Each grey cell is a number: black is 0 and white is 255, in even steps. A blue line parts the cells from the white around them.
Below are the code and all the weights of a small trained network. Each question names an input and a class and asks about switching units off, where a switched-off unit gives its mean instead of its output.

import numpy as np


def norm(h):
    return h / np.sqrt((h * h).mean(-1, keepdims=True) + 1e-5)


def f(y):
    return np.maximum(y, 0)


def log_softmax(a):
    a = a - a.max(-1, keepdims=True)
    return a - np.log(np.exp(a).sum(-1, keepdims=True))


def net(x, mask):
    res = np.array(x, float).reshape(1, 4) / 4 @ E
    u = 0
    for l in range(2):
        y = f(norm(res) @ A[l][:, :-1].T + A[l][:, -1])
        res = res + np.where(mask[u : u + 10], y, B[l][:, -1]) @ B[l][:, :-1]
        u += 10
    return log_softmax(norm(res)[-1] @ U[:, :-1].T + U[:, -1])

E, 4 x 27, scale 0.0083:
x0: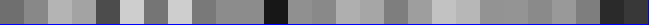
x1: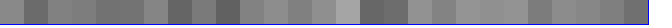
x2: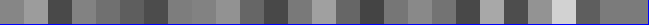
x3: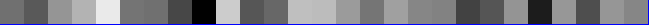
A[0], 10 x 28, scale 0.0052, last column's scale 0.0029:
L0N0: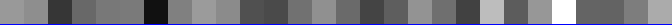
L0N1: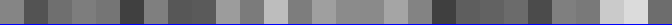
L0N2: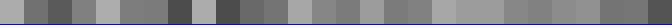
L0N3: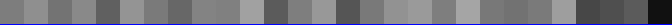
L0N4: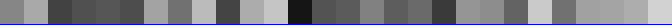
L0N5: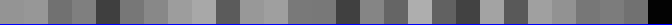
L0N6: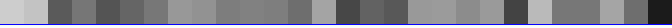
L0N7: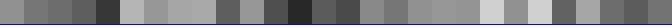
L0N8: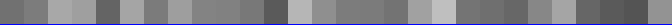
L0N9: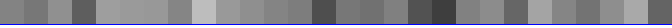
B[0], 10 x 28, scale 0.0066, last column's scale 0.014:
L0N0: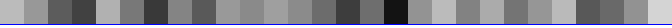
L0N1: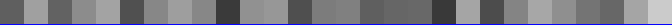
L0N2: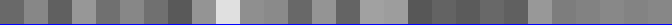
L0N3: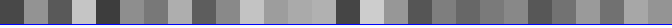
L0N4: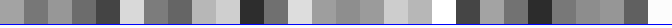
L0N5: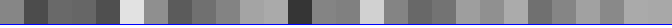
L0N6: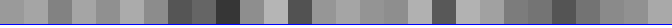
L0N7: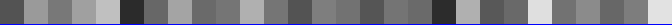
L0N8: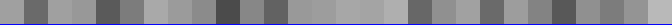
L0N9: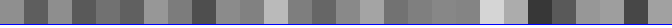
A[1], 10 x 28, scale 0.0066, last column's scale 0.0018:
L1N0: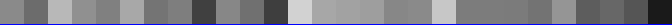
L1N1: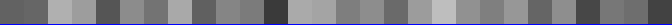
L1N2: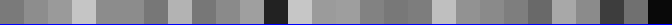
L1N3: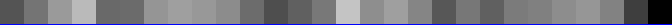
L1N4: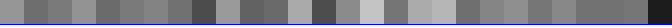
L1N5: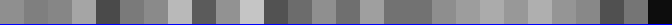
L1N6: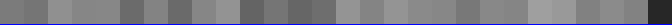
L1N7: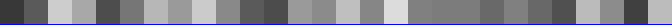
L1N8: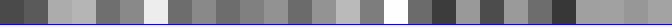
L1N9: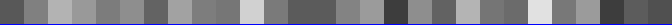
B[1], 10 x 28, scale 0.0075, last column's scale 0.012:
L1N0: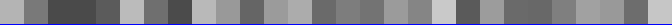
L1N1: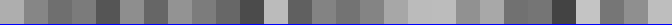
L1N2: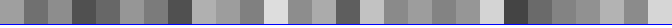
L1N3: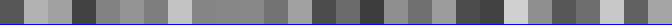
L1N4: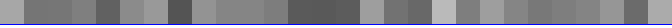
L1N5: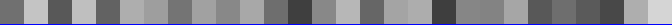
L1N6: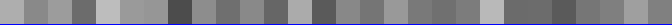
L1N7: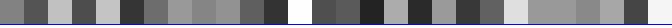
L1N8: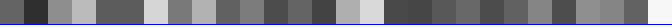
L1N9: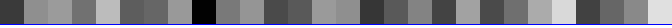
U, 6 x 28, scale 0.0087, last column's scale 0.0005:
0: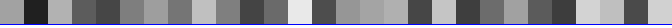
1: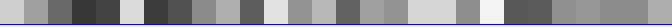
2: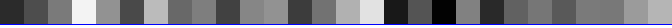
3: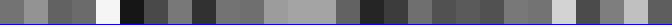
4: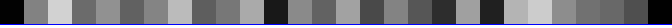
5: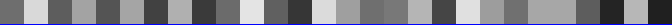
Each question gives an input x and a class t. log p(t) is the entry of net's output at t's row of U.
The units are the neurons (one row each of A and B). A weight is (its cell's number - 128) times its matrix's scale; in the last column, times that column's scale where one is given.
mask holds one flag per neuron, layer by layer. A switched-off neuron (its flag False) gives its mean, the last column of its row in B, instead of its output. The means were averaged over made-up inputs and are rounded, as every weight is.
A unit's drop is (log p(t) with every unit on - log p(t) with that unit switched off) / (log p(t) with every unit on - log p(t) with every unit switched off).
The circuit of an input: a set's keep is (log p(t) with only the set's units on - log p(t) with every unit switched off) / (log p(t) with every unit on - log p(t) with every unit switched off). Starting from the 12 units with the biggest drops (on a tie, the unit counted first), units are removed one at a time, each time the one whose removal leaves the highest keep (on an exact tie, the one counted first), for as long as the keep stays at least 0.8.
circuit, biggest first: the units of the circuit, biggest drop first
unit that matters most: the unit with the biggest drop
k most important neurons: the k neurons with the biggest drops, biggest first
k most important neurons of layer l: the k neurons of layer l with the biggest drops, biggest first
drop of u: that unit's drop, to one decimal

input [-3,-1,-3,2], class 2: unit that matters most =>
L0N0
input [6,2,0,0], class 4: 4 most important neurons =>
(L0N4, L0N0, L1N9, L0N8)
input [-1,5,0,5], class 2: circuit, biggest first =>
(L0N4, L1N7)
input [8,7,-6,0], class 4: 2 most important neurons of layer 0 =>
(L0N4, L0N0)
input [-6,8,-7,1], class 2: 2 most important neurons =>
(L0N1, L1N8)
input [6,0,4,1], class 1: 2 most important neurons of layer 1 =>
(L1N2, L1N0)
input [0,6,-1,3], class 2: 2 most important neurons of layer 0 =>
(L0N4, L0N0)
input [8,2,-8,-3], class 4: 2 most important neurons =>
(L0N4, L0N0)
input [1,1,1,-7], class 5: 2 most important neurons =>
(L0N7, L0N5)
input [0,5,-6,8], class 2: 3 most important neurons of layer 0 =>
(L0N4, L0N1, L0N0)
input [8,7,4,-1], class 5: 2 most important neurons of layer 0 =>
(L0N4, L0N7)
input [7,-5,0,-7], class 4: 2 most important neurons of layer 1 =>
(L1N3, L1N7)
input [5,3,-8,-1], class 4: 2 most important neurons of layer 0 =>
(L0N4, L0N0)
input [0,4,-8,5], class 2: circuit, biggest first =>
(L0N4)
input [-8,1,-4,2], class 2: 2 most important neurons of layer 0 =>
(L0N1, L0N0)
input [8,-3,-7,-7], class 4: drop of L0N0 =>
0.1
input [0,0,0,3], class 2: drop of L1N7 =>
0.1
